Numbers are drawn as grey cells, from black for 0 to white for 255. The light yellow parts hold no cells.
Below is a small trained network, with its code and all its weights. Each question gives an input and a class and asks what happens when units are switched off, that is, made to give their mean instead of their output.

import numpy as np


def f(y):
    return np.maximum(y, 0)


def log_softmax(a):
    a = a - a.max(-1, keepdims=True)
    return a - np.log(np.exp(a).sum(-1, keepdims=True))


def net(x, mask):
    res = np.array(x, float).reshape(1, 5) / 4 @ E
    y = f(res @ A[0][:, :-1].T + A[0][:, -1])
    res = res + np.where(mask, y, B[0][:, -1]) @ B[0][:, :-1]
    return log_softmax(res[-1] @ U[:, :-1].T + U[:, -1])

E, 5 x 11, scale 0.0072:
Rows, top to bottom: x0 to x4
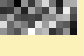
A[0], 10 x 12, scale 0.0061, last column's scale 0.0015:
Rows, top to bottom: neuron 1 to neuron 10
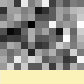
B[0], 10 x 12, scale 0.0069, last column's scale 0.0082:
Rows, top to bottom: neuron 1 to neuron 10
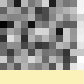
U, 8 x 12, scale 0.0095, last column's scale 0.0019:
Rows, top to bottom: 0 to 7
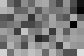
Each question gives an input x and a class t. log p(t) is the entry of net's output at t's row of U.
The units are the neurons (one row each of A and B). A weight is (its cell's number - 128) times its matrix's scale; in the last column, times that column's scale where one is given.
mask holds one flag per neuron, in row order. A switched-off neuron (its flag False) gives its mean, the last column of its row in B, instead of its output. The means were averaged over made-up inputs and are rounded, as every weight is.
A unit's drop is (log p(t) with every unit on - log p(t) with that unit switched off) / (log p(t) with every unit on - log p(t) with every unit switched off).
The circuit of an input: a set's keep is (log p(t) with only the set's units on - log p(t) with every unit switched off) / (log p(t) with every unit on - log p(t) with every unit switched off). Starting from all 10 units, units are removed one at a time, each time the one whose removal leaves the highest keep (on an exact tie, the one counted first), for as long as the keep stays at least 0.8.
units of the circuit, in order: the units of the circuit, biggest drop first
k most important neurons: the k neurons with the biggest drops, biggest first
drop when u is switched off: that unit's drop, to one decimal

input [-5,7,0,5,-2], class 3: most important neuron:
neuron 4
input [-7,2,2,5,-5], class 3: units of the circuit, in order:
neuron 4; neuron 10
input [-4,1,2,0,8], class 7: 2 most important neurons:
neuron 9; neuron 2
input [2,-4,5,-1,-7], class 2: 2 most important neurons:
neuron 4; neuron 8
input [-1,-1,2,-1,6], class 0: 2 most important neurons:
neuron 2; neuron 10
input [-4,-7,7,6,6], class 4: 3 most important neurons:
neuron 1; neuron 10; neuron 5
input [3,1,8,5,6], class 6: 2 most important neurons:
neuron 5; neuron 6
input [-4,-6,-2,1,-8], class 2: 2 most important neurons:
neuron 8; neuron 4
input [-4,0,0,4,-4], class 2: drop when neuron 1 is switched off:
0.1
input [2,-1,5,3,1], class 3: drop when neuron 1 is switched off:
0.1
